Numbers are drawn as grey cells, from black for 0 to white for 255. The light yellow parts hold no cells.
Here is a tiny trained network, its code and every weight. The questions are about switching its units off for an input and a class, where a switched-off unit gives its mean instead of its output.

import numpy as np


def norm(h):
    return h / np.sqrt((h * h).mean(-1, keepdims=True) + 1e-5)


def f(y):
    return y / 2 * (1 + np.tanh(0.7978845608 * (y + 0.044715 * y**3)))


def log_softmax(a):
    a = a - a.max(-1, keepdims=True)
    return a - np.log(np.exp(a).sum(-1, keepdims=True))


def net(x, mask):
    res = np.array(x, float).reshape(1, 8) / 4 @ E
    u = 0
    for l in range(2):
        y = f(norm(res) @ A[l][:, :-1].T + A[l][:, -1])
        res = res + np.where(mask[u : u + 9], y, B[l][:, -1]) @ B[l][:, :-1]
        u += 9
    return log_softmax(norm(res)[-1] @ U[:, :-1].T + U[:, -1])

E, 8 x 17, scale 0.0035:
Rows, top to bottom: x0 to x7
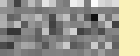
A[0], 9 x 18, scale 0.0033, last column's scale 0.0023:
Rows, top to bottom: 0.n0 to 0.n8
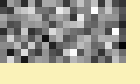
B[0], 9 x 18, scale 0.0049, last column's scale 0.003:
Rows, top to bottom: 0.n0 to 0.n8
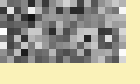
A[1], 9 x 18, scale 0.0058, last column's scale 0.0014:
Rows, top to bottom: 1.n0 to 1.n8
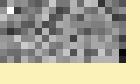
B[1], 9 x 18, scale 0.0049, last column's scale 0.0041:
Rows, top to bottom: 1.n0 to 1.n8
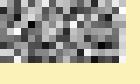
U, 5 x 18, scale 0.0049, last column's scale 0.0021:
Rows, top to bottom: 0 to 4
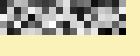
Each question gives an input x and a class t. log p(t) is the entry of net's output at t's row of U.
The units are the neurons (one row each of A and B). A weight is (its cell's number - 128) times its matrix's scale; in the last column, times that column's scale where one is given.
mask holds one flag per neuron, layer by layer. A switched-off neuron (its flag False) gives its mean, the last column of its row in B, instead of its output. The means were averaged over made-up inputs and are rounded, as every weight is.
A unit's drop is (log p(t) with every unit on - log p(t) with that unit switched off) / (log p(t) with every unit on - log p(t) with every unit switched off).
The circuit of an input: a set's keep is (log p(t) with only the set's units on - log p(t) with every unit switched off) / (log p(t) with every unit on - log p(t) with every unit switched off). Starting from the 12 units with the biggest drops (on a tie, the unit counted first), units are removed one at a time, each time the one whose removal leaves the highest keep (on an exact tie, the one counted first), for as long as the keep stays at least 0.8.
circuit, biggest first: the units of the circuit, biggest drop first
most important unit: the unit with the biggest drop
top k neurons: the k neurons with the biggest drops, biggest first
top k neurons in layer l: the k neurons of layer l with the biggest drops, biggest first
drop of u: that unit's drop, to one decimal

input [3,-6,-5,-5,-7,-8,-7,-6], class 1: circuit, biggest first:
[1.n1]
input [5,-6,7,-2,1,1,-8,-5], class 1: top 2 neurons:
[1.n1, 0.n8]
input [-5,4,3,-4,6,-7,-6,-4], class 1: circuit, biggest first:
[1.n8, 1.n6]
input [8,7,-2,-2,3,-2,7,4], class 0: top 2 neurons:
[1.n8, 1.n6]
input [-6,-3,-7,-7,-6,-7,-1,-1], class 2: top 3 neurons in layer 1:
[1.n0, 1.n2, 1.n6]
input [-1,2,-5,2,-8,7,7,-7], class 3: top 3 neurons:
[1.n5, 0.n5, 1.n1]
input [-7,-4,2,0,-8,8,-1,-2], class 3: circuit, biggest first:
[0.n5, 1.n5, 1.n1]
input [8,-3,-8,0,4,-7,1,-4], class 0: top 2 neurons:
[1.n8, 1.n6]
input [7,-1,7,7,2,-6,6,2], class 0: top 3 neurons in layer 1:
[1.n6, 1.n8, 1.n0]
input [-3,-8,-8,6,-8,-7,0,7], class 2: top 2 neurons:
[1.n0, 0.n0]
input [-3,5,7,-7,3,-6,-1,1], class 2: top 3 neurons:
[1.n7, 1.n2, 1.n6]
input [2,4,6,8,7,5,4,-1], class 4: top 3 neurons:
[1.n2, 0.n6, 1.n6]
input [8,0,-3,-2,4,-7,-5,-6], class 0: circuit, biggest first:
[1.n8, 1.n6]
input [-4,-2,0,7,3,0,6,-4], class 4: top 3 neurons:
[1.n2, 0.n6, 1.n1]
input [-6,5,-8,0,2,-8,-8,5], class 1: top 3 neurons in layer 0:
[0.n8, 0.n2, 0.n3]
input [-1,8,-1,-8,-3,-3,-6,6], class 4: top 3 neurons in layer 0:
[0.n4, 0.n1, 0.n5]
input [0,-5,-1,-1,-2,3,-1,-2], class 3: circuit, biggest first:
[0.n5]
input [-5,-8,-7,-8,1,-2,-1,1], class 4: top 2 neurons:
[0.n4, 1.n7]
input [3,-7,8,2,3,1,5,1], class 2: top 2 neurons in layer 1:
[1.n7, 1.n1]
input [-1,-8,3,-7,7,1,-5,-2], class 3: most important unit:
1.n4
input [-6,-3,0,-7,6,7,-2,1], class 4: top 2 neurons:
[0.n4, 1.n8]
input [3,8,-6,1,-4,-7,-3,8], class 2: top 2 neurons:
[0.n0, 1.n0]
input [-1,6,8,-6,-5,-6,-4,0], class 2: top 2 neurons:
[1.n7, 0.n2]
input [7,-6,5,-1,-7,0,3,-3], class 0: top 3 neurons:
[1.n8, 1.n6, 0.n7]
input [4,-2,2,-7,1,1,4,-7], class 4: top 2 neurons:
[0.n4, 1.n1]
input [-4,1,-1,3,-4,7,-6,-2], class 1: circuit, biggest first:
[1.n1, 1.n8]
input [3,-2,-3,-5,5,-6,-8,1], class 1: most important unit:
1.n1
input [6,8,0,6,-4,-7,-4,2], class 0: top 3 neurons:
[1.n8, 1.n6, 0.n4]
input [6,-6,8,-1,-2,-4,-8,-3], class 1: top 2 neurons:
[1.n1, 0.n8]
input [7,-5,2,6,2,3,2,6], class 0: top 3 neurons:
[1.n8, 1.n6, 0.n4]
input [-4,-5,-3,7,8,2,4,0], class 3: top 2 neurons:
[0.n7, 1.n4]
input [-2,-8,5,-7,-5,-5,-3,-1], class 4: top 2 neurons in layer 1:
[1.n4, 1.n0]
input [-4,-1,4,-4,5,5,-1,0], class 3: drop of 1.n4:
0.3
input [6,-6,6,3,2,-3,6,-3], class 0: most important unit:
1.n8
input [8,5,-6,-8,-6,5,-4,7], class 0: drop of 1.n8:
0.9
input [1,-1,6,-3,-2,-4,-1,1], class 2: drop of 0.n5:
0.0
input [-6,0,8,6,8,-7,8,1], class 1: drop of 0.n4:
0.2
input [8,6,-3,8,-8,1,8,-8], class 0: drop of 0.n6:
0.1
